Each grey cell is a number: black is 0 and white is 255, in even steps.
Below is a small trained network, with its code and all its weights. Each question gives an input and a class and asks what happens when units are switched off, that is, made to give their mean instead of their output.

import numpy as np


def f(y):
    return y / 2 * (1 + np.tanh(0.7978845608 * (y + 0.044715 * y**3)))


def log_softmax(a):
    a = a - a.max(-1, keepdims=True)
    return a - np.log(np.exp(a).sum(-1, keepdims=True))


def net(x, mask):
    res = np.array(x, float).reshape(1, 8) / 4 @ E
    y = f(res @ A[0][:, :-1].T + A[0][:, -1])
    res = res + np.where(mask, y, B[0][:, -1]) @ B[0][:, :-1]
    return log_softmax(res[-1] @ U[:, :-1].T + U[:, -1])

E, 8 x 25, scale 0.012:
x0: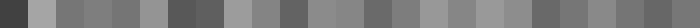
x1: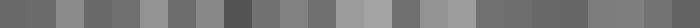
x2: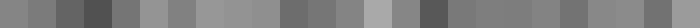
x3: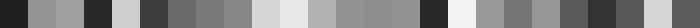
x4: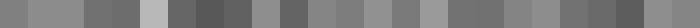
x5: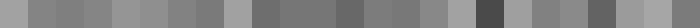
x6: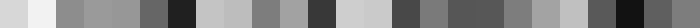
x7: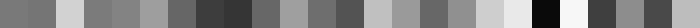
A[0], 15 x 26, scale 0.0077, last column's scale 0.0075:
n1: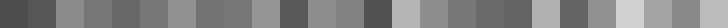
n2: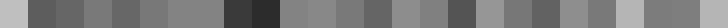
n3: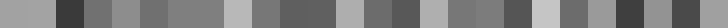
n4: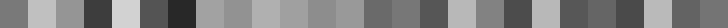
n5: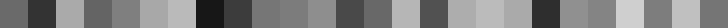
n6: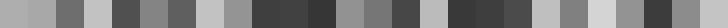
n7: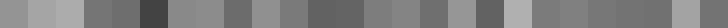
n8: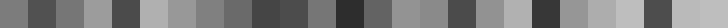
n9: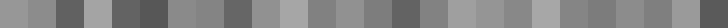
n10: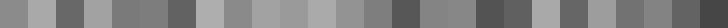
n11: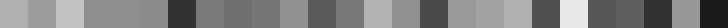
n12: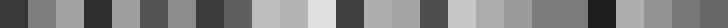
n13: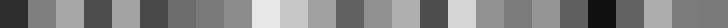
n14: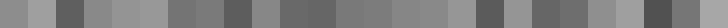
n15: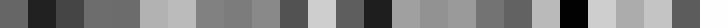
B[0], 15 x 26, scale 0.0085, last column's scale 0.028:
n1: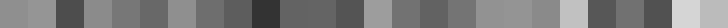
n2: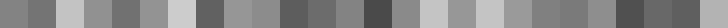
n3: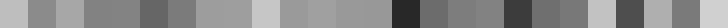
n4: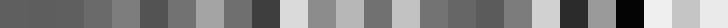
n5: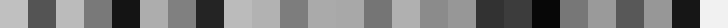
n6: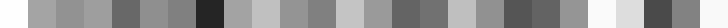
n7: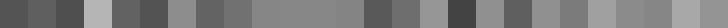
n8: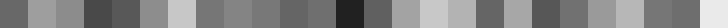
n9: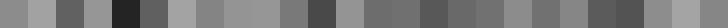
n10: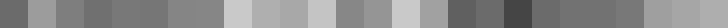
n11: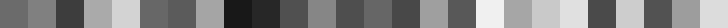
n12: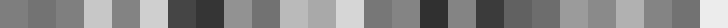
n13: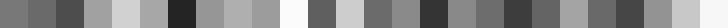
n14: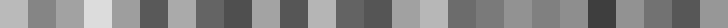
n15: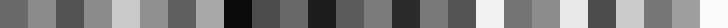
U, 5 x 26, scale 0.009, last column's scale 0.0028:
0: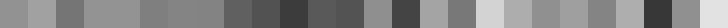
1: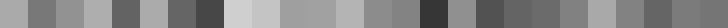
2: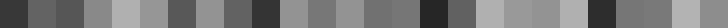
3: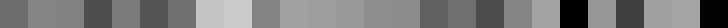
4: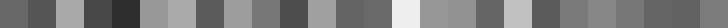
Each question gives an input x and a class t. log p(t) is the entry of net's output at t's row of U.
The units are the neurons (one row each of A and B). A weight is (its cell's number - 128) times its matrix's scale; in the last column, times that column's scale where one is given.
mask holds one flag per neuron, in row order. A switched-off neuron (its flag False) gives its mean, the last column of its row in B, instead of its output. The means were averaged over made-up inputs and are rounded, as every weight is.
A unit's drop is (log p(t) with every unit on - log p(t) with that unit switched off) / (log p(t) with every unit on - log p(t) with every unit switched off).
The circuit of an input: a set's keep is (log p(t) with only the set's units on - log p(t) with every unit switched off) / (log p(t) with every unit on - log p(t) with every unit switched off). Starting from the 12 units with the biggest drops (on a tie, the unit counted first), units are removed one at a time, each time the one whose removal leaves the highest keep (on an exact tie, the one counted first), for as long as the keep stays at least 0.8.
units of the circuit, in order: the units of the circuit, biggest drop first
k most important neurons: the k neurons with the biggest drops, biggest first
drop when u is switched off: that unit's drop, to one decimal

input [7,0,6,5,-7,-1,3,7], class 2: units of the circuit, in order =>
n11
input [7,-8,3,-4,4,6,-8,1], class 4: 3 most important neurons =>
n5, n11, n8
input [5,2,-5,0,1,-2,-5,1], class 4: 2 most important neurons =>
n5, n11
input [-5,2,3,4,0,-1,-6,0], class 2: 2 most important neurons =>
n15, n6
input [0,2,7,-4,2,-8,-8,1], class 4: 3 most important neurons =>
n5, n11, n8
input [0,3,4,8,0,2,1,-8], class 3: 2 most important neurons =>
n4, n11
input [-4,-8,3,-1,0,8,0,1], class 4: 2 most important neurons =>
n15, n11
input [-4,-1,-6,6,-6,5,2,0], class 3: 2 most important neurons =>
n15, n4
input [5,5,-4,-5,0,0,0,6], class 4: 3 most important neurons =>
n15, n5, n8
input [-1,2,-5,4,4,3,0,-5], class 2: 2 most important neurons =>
n15, n5
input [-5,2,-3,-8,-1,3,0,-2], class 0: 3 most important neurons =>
n5, n12, n13
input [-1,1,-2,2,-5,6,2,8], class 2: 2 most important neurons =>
n11, n6
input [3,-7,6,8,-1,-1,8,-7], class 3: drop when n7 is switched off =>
0.0
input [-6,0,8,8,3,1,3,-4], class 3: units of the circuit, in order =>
n4
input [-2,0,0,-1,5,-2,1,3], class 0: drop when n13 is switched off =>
0.1
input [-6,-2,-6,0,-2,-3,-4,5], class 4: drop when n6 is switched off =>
0.2
